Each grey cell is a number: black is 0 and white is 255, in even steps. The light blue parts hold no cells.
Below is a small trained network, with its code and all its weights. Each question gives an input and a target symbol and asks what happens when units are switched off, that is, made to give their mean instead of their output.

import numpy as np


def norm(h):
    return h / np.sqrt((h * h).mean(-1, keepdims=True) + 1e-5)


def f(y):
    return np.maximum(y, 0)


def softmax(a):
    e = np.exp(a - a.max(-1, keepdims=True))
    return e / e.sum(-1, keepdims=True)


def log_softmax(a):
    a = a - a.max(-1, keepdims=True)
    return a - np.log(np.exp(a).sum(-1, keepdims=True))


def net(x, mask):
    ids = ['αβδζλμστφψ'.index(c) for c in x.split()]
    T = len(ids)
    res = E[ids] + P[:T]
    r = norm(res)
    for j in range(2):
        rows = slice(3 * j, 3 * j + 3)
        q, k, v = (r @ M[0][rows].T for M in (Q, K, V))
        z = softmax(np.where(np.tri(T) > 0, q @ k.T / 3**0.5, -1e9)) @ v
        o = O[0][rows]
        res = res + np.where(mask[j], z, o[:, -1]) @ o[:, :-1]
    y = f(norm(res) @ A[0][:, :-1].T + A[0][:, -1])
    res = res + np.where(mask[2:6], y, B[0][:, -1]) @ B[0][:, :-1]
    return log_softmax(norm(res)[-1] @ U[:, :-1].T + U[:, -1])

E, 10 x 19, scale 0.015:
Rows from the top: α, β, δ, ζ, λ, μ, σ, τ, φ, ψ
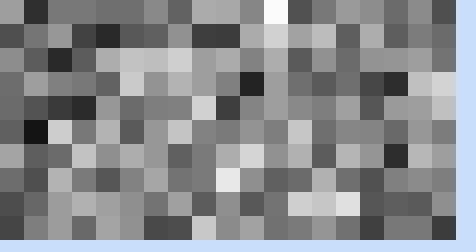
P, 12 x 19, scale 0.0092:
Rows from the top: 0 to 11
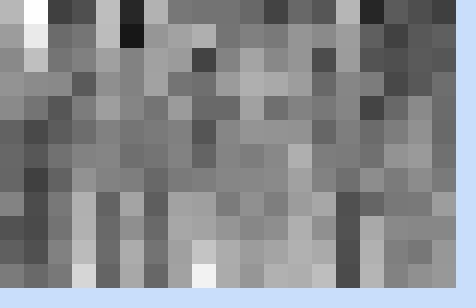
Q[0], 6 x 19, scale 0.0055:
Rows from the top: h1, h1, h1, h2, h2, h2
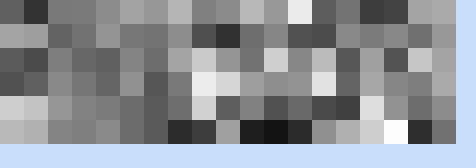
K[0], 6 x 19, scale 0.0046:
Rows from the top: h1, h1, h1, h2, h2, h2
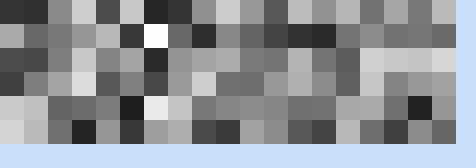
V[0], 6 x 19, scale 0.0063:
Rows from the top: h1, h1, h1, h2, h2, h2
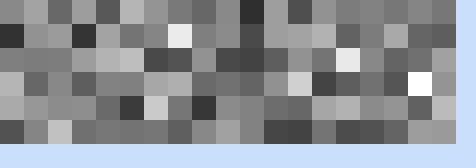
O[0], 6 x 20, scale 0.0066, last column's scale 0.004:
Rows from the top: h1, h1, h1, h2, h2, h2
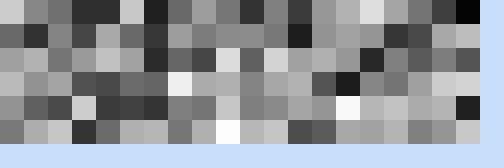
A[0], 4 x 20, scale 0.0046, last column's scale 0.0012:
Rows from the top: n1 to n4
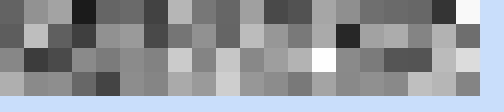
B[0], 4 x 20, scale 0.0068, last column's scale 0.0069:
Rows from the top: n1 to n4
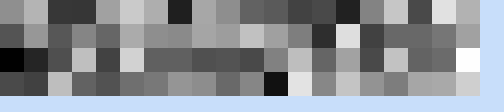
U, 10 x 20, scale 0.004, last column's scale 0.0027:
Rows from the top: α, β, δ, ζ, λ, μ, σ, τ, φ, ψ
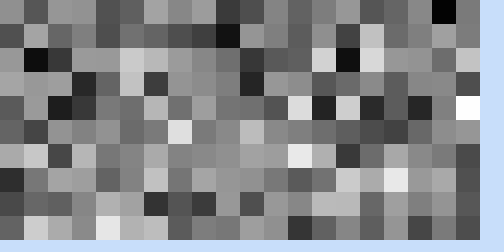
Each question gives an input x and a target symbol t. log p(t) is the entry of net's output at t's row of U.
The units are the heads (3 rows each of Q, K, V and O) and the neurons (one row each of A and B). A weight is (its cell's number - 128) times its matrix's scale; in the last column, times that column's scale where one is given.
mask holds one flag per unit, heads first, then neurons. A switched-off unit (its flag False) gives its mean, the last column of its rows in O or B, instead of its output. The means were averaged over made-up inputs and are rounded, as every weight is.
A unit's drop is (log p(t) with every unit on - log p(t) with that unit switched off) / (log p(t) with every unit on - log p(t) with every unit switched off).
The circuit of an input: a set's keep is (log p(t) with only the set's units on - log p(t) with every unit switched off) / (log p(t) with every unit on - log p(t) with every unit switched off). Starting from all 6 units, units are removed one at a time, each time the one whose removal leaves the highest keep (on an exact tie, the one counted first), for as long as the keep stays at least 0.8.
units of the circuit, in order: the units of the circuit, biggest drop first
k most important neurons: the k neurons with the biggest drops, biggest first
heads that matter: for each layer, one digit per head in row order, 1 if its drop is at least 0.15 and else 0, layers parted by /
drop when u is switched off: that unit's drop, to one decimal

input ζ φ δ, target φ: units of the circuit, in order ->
h1; h2
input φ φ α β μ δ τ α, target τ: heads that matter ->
01
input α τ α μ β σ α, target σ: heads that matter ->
10
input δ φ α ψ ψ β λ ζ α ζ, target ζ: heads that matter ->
11
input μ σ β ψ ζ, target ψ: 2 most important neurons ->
n3; n4
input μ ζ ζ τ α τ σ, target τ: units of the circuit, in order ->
h2
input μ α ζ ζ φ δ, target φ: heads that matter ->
10
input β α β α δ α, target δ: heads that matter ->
11
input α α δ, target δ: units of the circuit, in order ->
h2; h1
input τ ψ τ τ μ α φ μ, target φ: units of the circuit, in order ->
h1; n3
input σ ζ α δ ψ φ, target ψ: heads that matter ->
01
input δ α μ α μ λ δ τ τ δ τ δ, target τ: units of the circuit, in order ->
h2; n4
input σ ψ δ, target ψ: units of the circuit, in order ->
h2; n3
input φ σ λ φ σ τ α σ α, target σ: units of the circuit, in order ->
h1
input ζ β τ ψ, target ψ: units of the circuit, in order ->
h2; n3
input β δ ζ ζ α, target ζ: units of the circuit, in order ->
h1; h2
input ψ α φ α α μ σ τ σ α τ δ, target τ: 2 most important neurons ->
n4; n2
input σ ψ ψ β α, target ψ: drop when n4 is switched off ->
0.1
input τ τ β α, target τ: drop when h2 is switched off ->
0.8
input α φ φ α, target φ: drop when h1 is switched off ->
0.4
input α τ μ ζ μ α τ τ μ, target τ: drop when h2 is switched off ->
0.8
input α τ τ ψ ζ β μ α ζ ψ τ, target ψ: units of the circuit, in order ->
h2
